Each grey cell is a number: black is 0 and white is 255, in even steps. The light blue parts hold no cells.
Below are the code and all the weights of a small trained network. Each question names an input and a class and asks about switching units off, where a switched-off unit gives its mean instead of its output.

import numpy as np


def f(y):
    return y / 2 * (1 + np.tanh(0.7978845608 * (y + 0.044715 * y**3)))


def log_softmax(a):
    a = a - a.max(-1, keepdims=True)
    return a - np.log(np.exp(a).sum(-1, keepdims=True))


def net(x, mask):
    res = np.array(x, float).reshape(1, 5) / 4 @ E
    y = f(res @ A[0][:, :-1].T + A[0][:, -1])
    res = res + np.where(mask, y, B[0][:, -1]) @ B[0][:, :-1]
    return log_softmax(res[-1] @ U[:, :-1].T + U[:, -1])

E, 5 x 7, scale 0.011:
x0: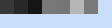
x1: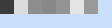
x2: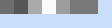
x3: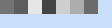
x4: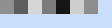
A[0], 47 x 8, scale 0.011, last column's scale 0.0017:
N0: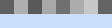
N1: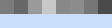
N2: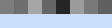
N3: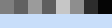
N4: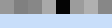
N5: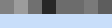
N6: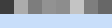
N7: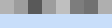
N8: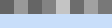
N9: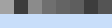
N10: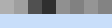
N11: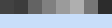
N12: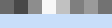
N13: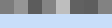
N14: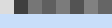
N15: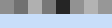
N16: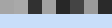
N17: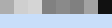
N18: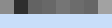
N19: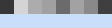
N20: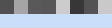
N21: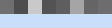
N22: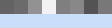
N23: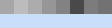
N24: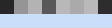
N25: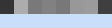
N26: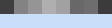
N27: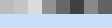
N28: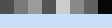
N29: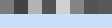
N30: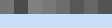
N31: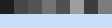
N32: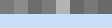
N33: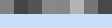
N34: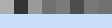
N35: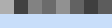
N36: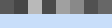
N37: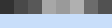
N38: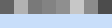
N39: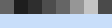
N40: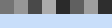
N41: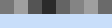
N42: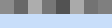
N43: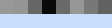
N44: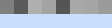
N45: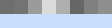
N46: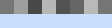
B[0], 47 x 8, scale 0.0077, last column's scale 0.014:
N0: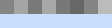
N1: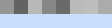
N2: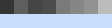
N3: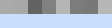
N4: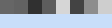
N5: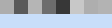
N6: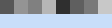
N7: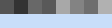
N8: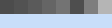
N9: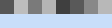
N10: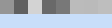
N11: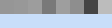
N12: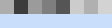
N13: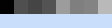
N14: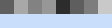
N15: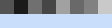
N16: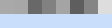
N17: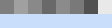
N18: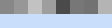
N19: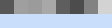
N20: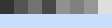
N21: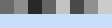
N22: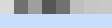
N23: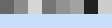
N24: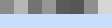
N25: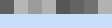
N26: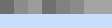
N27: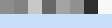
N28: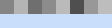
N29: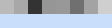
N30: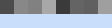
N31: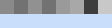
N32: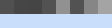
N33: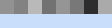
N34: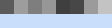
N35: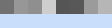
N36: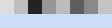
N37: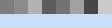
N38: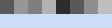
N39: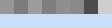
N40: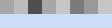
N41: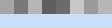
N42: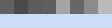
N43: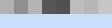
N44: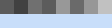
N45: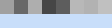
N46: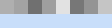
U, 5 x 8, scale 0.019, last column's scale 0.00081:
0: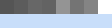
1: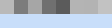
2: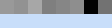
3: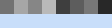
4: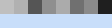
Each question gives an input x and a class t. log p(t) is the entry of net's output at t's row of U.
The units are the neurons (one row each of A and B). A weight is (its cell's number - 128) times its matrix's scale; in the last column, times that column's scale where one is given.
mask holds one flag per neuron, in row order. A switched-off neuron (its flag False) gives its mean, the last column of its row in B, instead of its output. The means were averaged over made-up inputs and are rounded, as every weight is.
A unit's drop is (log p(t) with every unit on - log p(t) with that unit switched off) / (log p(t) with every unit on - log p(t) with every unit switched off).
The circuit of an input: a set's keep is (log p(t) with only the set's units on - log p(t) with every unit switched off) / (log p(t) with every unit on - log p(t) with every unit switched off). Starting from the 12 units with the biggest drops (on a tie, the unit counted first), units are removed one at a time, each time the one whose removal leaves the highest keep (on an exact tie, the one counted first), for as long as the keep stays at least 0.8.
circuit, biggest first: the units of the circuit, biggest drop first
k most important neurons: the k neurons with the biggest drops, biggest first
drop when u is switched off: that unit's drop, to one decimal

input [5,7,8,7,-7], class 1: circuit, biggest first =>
(N12)
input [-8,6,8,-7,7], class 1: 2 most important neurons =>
(N22 N1)
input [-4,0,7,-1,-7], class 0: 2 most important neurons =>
(N13 N7)
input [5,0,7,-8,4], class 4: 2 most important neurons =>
(N4 N40)
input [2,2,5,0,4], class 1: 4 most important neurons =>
(N22 N12 N13 N1)
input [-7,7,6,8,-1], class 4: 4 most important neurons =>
(N29 N36 N28 N24)
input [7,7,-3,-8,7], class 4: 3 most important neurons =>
(N40 N4 N46)
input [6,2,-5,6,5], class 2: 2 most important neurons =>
(N31 N39)
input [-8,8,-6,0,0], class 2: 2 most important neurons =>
(N27 N17)
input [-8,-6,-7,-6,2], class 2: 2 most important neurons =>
(N27 N23)
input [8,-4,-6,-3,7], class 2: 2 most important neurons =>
(N39 N31)
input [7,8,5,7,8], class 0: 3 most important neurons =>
(N44 N21 N42)
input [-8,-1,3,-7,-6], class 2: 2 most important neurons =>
(N23 N27)
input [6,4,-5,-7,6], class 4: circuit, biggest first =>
(N40)
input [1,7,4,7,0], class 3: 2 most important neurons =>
(N6 N38)
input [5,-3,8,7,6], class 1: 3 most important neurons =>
(N12 N22 N1)
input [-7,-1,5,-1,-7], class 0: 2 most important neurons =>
(N13 N20)
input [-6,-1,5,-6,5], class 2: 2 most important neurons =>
(N27 N23)
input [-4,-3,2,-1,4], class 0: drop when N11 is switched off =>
0.2
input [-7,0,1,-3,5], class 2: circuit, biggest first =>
(N27)
